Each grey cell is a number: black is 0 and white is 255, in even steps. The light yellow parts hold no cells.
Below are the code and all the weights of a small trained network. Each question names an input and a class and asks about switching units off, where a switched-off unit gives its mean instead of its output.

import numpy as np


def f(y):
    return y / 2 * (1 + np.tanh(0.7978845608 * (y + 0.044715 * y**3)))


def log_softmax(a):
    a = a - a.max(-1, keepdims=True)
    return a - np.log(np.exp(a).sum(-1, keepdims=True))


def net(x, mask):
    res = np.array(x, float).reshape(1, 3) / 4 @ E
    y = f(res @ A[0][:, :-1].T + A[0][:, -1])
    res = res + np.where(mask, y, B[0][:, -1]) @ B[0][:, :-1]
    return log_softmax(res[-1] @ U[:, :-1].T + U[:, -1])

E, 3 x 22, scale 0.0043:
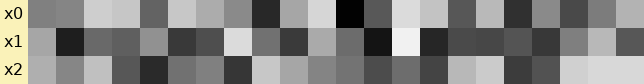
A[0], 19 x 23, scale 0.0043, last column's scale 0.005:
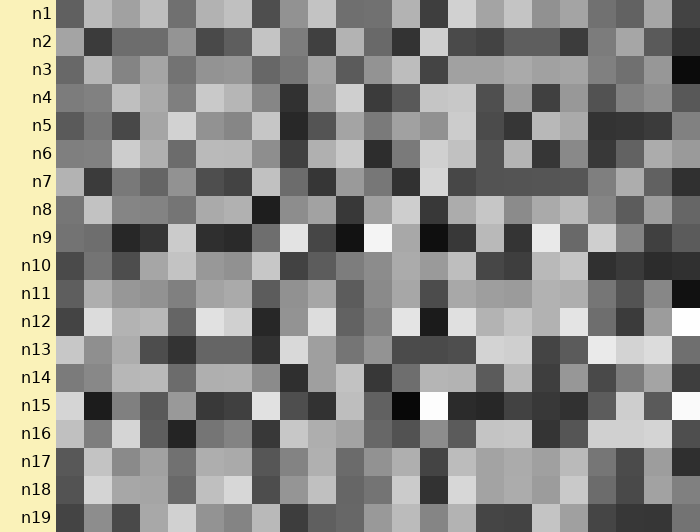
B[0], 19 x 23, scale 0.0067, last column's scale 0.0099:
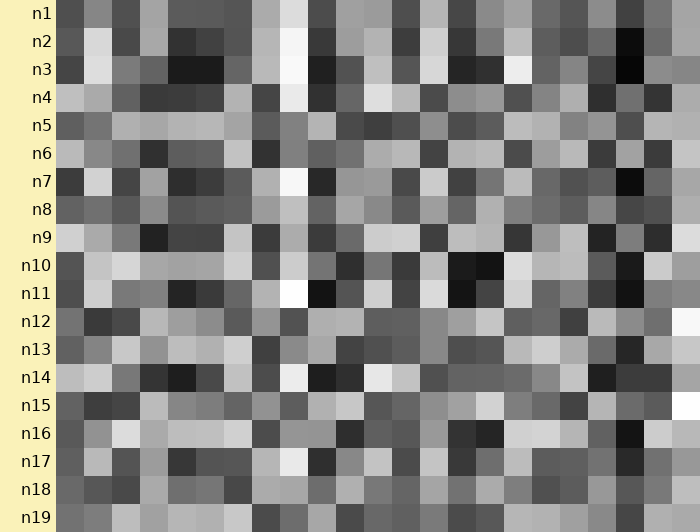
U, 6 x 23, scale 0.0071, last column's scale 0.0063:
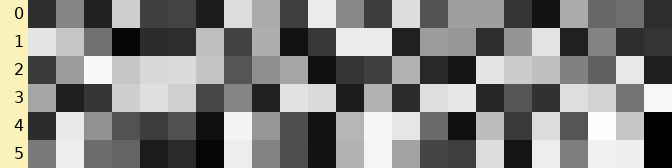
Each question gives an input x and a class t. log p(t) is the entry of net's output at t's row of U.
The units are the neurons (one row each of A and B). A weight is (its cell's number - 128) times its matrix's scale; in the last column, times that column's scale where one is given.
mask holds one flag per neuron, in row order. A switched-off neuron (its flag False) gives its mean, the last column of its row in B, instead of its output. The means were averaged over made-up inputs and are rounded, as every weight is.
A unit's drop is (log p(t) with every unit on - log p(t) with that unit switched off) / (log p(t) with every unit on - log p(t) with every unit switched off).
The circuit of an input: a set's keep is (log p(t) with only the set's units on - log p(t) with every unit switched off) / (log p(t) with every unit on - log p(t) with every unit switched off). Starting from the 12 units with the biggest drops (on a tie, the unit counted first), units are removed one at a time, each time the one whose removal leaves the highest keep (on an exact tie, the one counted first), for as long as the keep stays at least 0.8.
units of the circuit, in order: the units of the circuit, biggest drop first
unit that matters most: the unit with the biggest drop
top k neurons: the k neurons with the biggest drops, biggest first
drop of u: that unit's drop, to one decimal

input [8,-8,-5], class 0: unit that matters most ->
n12
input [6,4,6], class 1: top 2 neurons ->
(n6; n4)
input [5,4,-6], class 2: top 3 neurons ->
(n5; n9; n10)
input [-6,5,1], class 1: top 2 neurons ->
(n9; n12)
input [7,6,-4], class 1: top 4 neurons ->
(n6; n4; n14; n12)
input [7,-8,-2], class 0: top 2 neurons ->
(n12; n18)
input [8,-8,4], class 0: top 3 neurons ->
(n12; n18; n1)
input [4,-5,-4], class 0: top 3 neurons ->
(n9; n12; n18)
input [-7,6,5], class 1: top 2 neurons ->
(n9; n12)
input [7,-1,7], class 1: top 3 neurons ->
(n6; n4; n14)
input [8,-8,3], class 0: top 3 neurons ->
(n12; n18; n1)
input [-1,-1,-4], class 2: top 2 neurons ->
(n15; n10)
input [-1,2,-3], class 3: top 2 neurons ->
(n16; n13)
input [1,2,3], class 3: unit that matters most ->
n10
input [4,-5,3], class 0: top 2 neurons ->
(n9; n12)
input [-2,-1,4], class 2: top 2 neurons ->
(n15; n13)
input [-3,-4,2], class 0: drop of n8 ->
0.1
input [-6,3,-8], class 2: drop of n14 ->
0.0
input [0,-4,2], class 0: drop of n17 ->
0.1
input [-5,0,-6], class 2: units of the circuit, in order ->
(n19)
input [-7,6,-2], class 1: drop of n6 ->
-0.1
